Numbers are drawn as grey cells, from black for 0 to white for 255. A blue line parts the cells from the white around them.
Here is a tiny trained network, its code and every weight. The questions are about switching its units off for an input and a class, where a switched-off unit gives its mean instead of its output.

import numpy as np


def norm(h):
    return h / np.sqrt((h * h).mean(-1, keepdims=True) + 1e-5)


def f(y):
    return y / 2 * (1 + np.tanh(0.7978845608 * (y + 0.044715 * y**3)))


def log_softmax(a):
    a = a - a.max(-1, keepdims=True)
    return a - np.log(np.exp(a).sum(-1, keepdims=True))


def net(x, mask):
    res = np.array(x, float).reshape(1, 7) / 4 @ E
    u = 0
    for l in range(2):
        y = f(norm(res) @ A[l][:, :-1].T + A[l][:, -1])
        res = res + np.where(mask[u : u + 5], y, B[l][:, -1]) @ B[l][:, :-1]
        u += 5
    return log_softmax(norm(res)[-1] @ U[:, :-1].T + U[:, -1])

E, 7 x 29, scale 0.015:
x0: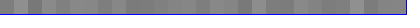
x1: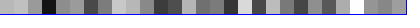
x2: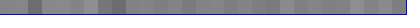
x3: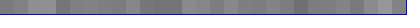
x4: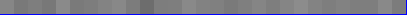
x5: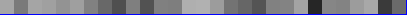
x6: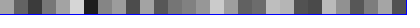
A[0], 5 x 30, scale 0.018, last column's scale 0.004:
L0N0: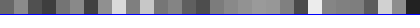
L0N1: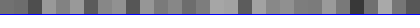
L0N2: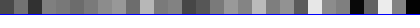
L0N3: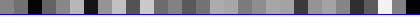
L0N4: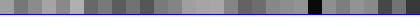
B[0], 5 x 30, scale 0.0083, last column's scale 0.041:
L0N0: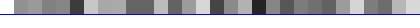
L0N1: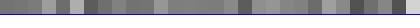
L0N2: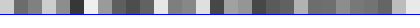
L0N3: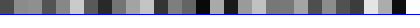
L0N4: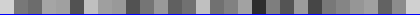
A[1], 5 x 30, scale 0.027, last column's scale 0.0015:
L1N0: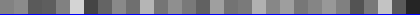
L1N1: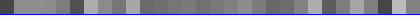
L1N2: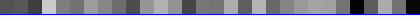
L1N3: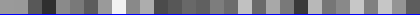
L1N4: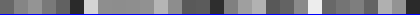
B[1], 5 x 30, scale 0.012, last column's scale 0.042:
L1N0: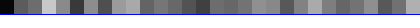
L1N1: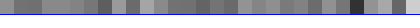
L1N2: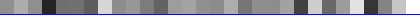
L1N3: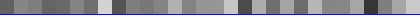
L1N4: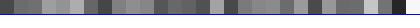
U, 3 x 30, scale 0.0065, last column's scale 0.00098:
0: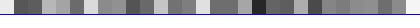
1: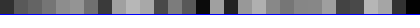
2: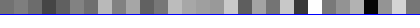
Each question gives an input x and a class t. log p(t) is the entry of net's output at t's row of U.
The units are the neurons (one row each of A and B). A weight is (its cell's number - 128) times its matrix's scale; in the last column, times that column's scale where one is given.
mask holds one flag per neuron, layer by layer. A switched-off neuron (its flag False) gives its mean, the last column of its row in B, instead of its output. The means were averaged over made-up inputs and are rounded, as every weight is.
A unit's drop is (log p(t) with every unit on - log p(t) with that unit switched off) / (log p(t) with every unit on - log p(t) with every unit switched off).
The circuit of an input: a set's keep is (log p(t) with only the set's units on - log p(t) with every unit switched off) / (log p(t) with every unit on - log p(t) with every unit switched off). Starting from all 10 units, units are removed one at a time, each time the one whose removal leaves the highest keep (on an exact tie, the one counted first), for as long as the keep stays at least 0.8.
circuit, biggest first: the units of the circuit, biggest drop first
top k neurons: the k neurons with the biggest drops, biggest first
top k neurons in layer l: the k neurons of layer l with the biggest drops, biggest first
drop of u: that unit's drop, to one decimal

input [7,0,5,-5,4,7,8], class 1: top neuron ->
L0N2
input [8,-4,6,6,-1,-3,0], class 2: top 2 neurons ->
L1N2, L0N0
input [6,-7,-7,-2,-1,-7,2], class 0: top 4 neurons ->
L0N2, L0N0, L1N3, L1N4
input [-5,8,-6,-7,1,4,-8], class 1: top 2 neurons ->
L1N2, L1N1
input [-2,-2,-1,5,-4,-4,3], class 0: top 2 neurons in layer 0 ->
L0N2, L0N0
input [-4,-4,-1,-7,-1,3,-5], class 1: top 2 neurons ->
L0N1, L1N4
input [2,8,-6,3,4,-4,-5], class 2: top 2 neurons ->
L0N2, L1N3
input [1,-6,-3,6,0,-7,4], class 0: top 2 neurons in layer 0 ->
L0N2, L0N0
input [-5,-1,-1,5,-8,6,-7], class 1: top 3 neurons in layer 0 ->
L0N1, L0N0, L0N2
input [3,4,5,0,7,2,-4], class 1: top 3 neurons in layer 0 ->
L0N1, L0N4, L0N0
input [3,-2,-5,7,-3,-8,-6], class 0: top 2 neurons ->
L0N2, L0N3
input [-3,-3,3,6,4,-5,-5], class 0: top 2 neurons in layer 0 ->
L0N2, L0N3
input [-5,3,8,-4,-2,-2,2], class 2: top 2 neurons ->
L0N0, L1N3
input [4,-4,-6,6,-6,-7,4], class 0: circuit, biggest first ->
L0N2
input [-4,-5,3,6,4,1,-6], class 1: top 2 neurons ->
L1N4, L0N1
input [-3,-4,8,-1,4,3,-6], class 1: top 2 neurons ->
L0N1, L1N4
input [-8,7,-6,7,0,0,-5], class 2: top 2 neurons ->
L0N2, L1N3
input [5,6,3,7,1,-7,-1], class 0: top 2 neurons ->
L0N0, L1N2
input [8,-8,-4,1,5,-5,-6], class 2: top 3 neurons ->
L1N2, L0N0, L0N4
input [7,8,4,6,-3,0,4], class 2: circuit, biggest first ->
L1N3
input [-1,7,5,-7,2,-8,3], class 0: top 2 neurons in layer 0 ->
L0N0, L0N2
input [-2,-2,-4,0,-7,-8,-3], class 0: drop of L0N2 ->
0.1
